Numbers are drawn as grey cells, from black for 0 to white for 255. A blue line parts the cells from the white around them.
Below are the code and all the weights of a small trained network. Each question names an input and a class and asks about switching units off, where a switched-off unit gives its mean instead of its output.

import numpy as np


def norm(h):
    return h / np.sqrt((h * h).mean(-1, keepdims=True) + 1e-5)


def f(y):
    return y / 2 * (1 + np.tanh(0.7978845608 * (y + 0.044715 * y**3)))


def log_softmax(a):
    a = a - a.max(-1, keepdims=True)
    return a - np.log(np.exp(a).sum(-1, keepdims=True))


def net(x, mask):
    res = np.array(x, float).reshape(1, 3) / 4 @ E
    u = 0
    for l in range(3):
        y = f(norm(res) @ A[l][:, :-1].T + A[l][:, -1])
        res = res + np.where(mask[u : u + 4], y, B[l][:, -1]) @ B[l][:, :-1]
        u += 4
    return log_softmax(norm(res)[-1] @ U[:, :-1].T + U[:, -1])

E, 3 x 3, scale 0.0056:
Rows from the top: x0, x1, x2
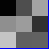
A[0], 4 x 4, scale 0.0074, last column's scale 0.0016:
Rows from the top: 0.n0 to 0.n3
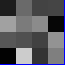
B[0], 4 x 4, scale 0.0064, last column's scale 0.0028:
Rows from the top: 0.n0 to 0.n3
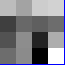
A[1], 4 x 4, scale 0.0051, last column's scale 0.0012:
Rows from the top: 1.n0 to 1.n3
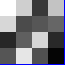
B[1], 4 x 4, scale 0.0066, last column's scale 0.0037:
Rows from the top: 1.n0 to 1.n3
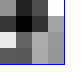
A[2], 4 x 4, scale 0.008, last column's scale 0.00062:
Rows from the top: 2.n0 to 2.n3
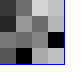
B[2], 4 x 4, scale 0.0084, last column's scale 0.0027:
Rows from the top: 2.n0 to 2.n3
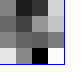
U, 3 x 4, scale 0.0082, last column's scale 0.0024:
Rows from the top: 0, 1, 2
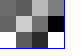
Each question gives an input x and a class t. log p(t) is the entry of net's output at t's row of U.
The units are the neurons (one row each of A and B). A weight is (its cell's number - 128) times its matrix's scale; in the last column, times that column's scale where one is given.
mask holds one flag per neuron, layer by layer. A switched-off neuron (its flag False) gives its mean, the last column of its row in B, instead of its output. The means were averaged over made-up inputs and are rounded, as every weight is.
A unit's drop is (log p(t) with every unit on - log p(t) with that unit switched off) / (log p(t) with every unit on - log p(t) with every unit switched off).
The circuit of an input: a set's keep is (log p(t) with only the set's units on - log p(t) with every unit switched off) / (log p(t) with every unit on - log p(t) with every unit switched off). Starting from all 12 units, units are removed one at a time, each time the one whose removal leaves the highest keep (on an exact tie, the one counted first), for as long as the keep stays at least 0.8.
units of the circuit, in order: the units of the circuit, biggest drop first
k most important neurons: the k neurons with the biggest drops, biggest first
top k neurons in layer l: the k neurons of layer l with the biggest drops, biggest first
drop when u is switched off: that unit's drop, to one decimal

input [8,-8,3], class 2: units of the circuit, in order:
[2.n3]
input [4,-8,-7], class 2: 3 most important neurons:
[2.n0, 2.n3, 1.n2]
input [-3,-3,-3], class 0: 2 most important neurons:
[0.n3, 2.n3]
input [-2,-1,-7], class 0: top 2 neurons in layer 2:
[2.n3, 2.n1]
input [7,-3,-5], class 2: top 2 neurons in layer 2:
[2.n0, 2.n3]
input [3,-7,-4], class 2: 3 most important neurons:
[2.n0, 2.n3, 1.n2]
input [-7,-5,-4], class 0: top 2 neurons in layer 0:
[0.n3, 0.n2]
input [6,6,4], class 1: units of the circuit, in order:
[0.n2, 2.n3, 2.n0, 1.n0]
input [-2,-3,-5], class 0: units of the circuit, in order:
[2.n3, 1.n1]
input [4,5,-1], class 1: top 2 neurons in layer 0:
[0.n3, 0.n0]
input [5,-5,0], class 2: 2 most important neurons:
[2.n3, 1.n2]
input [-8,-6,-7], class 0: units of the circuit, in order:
[2.n3, 0.n3]
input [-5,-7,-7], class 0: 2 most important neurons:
[2.n3, 1.n0]
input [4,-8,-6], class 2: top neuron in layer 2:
[2.n0]
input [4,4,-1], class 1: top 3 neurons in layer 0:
[0.n3, 0.n0, 0.n2]
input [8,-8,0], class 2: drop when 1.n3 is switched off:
0.0
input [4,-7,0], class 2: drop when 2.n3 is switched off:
0.4
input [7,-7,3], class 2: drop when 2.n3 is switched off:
0.5
